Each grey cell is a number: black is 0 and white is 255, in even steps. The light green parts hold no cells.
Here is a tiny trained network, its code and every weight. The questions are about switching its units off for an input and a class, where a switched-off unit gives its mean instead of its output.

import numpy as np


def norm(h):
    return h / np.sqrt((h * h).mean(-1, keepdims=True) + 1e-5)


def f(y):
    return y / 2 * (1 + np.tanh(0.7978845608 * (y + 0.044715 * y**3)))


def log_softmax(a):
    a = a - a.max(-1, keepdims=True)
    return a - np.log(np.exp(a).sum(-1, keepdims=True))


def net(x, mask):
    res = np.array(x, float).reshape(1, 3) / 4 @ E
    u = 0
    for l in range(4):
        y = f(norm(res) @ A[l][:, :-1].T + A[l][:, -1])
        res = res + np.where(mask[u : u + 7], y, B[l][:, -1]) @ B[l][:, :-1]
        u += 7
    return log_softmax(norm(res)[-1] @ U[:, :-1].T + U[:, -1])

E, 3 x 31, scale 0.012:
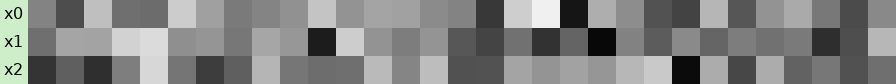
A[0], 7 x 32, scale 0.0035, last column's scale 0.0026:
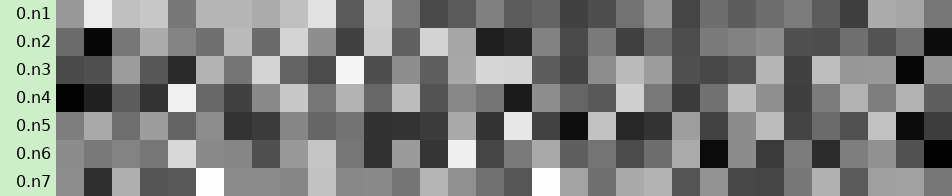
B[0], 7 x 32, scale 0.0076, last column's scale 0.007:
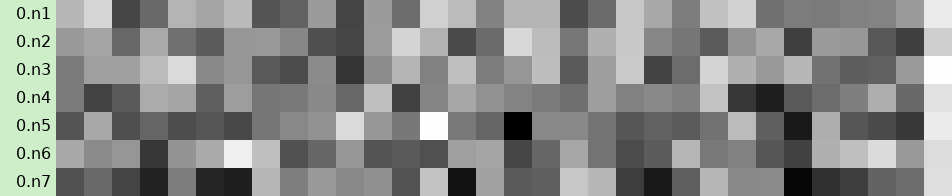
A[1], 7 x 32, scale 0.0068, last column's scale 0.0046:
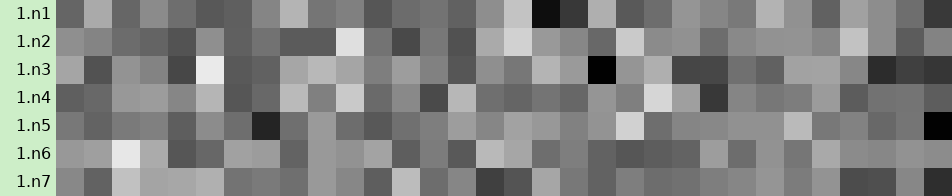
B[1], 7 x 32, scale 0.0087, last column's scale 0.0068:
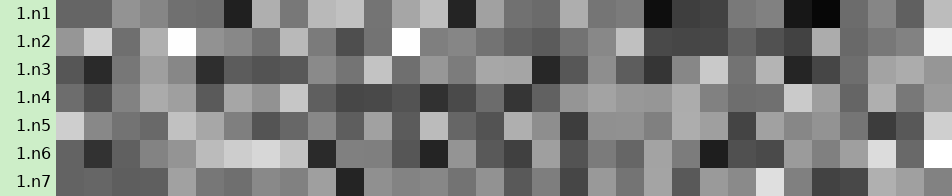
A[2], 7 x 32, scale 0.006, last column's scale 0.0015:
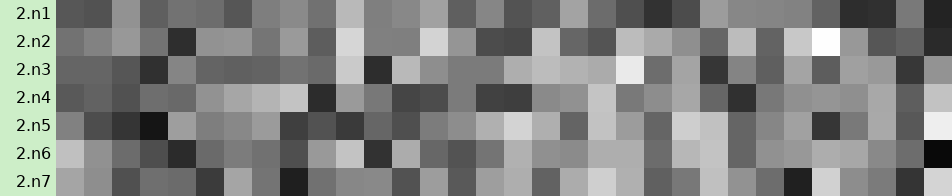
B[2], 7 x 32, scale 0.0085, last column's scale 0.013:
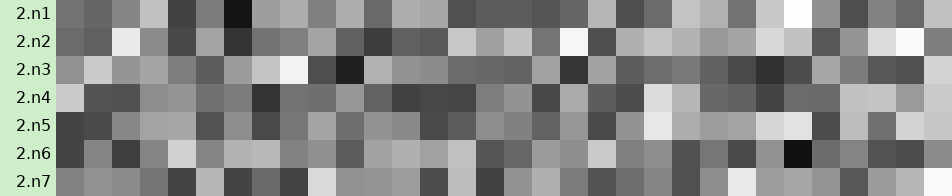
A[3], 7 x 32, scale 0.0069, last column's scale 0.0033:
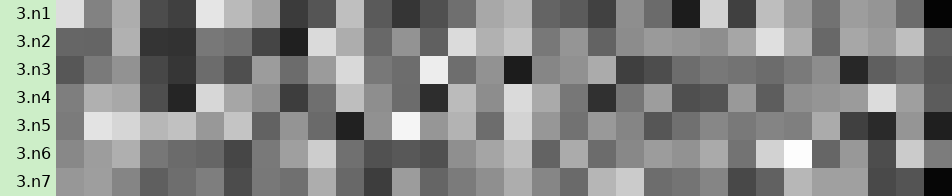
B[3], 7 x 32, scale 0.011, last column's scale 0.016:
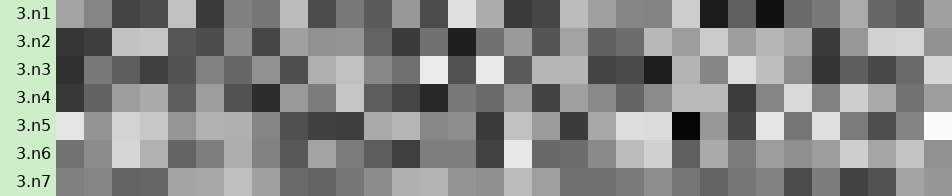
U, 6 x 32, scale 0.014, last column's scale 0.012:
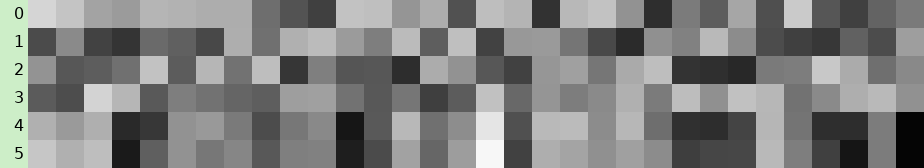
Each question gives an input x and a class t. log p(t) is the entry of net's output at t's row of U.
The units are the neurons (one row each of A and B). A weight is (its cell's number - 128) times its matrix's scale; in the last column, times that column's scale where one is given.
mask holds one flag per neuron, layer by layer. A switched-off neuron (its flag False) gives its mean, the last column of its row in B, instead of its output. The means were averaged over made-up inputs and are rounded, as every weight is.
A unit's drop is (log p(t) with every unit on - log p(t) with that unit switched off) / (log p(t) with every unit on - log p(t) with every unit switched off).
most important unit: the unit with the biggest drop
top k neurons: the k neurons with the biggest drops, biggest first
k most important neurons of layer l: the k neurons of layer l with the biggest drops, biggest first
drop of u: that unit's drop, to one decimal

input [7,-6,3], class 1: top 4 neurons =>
0.n7; 1.n3; 0.n1; 2.n1
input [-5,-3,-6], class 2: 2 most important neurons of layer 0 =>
0.n7; 0.n3
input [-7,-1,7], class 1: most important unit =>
1.n1
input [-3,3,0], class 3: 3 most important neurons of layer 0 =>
0.n1; 0.n7; 0.n3
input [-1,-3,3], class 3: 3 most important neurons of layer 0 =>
0.n4; 0.n2; 0.n3
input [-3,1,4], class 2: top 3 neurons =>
0.n7; 2.n4; 0.n1
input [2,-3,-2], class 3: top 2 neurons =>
0.n3; 2.n5
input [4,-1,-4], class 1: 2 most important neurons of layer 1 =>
1.n5; 1.n6
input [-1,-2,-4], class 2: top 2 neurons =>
1.n6; 0.n1
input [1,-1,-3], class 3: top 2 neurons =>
2.n5; 0.n3
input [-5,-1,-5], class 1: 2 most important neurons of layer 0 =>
0.n5; 0.n6
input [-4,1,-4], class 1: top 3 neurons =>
0.n5; 0.n6; 1.n1
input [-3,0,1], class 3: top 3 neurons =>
0.n5; 2.n2; 0.n7
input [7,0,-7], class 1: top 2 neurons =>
0.n7; 0.n6
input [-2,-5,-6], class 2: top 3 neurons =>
1.n6; 0.n1; 0.n2
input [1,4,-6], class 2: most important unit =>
0.n3
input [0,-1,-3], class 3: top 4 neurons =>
2.n5; 0.n3; 0.n6; 1.n2
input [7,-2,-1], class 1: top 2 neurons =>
0.n7; 3.n3
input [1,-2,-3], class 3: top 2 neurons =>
2.n5; 0.n3
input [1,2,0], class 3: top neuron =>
1.n2
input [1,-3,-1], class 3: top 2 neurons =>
0.n3; 2.n5
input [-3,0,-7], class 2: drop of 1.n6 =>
0.3
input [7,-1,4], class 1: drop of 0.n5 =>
0.0
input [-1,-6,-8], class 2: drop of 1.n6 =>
1.2
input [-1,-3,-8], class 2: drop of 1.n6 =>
0.3
